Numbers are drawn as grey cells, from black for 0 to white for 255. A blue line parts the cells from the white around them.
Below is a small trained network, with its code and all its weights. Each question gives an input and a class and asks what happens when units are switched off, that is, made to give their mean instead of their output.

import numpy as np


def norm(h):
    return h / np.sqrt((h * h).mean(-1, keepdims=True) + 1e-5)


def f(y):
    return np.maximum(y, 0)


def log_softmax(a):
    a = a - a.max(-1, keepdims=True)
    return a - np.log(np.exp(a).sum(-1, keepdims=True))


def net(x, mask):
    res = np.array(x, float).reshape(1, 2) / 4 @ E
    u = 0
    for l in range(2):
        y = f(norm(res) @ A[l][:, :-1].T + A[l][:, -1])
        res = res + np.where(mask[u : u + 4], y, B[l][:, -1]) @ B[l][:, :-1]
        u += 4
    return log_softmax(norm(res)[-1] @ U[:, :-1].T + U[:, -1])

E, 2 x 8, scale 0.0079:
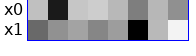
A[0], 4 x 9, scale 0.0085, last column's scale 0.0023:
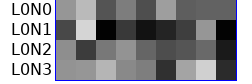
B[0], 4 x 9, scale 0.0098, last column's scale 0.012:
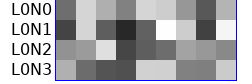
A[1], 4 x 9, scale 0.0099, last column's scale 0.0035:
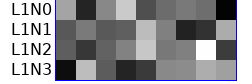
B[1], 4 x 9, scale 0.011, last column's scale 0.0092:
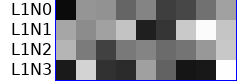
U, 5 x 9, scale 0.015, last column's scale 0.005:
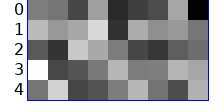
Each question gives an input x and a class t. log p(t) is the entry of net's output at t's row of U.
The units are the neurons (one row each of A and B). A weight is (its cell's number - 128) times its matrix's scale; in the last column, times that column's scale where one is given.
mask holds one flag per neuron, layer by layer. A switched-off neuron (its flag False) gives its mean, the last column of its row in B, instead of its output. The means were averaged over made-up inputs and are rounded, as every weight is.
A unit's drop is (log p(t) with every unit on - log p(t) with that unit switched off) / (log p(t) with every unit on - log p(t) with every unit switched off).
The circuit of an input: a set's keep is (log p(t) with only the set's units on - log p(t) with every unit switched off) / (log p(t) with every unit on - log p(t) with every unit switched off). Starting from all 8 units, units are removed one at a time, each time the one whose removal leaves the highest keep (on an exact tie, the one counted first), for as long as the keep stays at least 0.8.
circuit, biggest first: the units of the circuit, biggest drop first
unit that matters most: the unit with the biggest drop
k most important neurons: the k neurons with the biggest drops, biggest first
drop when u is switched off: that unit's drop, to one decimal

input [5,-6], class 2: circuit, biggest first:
(L0N1 L0N3 L0N0 L1N0)
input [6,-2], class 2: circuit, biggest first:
(L0N1 L0N3)
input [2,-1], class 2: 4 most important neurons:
(L0N3 L0N1 L0N0 L1N3)
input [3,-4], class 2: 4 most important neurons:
(L0N1 L0N3 L0N0 L1N0)
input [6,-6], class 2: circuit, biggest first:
(L0N1 L0N3 L0N0)
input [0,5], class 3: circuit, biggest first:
(L0N1 L0N3 L1N3)
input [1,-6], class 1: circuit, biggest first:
(L0N1 L1N3 L1N1)
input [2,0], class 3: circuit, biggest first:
(L0N1 L1N3)
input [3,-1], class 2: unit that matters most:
L0N3
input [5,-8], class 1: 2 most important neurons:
(L1N3 L0N1)
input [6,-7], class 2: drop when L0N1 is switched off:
0.7
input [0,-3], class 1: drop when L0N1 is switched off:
0.9
